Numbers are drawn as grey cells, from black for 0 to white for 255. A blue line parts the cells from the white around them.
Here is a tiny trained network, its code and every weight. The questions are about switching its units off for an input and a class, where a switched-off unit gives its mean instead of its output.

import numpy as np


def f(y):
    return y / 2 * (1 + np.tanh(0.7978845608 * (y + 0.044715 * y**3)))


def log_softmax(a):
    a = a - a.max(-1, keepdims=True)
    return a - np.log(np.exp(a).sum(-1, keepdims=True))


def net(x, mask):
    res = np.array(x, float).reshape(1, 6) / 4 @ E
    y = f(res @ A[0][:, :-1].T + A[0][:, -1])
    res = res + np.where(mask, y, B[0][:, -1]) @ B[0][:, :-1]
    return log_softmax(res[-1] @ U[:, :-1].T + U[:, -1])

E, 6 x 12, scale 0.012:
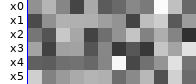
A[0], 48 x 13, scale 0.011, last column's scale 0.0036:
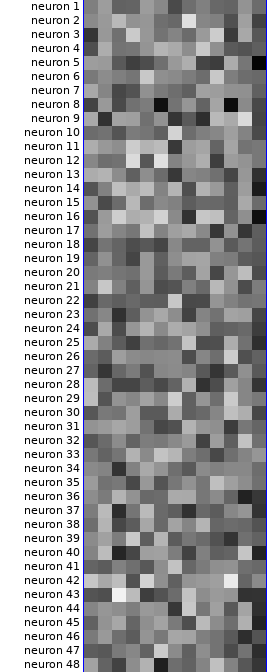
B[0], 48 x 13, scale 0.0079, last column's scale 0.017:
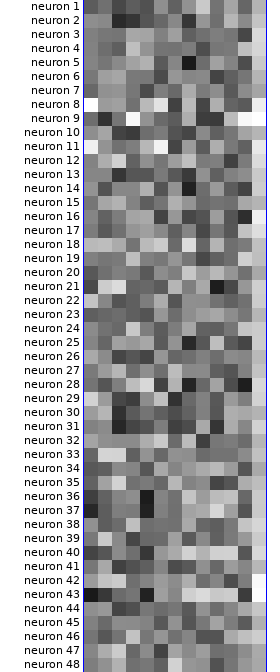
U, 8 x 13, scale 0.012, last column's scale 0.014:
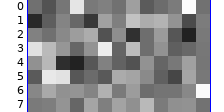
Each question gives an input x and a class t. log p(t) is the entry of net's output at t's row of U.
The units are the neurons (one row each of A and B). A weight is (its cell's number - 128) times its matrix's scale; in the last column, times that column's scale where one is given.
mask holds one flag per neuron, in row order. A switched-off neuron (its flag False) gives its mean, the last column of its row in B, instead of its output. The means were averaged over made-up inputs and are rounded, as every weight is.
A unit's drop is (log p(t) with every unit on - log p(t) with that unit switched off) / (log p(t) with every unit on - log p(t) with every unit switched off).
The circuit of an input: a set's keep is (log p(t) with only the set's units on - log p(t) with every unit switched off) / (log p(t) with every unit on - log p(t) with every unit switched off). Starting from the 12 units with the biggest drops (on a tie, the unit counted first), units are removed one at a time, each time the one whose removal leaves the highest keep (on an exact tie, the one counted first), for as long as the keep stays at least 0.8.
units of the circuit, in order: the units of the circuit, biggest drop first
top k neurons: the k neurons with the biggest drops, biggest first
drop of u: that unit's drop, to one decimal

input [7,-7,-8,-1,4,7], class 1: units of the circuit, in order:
(neuron 37)
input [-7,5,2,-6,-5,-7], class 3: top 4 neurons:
(neuron 8; neuron 9; neuron 18; neuron 21)
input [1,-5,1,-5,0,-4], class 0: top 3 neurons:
(neuron 46; neuron 16; neuron 19)
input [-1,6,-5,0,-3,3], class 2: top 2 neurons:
(neuron 16; neuron 43)
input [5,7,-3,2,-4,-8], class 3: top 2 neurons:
(neuron 8; neuron 18)
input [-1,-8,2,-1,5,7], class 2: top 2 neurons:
(neuron 28; neuron 5)
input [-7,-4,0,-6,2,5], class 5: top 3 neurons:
(neuron 12; neuron 33; neuron 9)
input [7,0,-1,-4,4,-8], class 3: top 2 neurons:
(neuron 8; neuron 22)
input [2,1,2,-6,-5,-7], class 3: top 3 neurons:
(neuron 8; neuron 9; neuron 18)
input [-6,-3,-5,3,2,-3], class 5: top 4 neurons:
(neuron 43; neuron 27; neuron 15; neuron 33)
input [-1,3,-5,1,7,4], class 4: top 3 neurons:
(neuron 29; neuron 43; neuron 30)
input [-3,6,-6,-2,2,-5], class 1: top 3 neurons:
(neuron 40; neuron 37; neuron 28)
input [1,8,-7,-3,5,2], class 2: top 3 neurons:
(neuron 16; neuron 14; neuron 43)
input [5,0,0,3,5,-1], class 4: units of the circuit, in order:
(neuron 30)
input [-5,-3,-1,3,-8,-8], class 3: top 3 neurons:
(neuron 8; neuron 32; neuron 18)
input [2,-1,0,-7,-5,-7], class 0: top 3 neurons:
(neuron 46; neuron 19; neuron 38)
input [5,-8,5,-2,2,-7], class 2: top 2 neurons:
(neuron 28; neuron 5)
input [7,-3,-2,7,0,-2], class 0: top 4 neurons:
(neuron 9; neuron 12; neuron 33; neuron 39)
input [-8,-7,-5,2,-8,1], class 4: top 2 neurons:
(neuron 13; neuron 39)
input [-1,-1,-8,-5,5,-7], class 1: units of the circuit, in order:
(neuron 40)
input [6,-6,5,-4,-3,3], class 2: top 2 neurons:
(neuron 25; neuron 28)
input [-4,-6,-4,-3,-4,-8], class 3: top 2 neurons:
(neuron 8; neuron 18)
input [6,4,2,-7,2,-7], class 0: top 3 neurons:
(neuron 4; neuron 19; neuron 46)
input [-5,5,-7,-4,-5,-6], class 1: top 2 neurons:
(neuron 40; neuron 37)
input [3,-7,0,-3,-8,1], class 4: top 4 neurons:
(neuron 31; neuron 13; neuron 2; neuron 16)
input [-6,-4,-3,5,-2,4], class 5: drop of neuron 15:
0.1
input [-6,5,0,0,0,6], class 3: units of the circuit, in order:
(neuron 11)
